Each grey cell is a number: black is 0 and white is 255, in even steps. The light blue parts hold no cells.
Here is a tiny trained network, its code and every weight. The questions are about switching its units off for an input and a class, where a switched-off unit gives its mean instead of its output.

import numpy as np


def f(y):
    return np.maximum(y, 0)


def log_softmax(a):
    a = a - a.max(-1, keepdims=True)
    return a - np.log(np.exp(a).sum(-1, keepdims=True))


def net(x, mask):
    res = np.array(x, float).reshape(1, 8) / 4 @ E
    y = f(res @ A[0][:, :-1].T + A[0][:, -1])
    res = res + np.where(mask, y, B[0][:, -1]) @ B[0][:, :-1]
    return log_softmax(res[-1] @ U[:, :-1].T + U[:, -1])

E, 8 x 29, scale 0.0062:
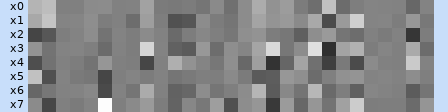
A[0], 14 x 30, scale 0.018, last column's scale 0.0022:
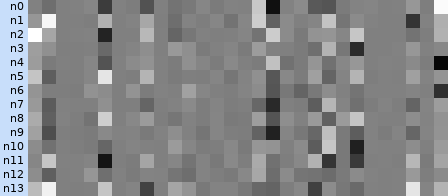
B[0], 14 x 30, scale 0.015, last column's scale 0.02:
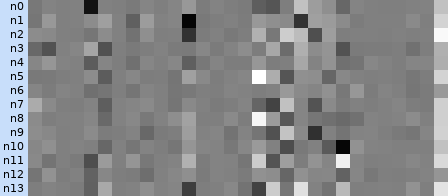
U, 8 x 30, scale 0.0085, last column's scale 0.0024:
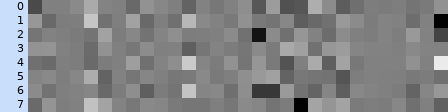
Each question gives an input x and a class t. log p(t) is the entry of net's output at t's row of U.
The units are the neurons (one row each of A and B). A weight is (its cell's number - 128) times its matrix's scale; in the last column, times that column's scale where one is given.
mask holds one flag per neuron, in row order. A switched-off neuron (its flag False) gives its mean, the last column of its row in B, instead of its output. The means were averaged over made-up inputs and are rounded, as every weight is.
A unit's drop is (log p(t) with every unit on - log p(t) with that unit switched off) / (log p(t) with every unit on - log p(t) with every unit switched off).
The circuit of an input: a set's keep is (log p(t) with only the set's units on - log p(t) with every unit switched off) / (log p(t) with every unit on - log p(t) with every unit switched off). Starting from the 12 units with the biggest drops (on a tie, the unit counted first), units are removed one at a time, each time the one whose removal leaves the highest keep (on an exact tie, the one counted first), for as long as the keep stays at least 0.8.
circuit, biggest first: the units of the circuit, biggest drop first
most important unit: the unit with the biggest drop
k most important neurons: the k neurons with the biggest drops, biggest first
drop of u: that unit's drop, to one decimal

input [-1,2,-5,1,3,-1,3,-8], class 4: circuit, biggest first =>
[n11 n1]
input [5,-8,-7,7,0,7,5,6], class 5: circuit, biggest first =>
[n5 n8]
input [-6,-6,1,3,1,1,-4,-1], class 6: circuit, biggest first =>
[n13 n5 n2]
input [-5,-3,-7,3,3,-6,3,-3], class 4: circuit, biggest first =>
[n2]
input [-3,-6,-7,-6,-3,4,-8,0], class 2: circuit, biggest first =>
[n13 n2]
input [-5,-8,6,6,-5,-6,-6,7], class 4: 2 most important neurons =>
[n2 n1]
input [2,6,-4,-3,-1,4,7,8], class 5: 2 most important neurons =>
[n5 n8]
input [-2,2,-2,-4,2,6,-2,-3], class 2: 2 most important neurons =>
[n13 n2]
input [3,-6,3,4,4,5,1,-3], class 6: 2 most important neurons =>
[n5 n8]
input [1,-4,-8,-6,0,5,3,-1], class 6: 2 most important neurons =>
[n9 n7]
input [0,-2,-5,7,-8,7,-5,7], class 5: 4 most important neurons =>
[n5 n8 n11 n13]
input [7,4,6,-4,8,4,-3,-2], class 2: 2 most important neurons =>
[n2 n13]
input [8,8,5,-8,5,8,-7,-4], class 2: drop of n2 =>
0.2
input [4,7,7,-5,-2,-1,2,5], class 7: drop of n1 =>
0.3
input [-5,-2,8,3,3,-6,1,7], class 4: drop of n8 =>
0.0
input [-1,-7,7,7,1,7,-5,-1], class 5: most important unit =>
n11
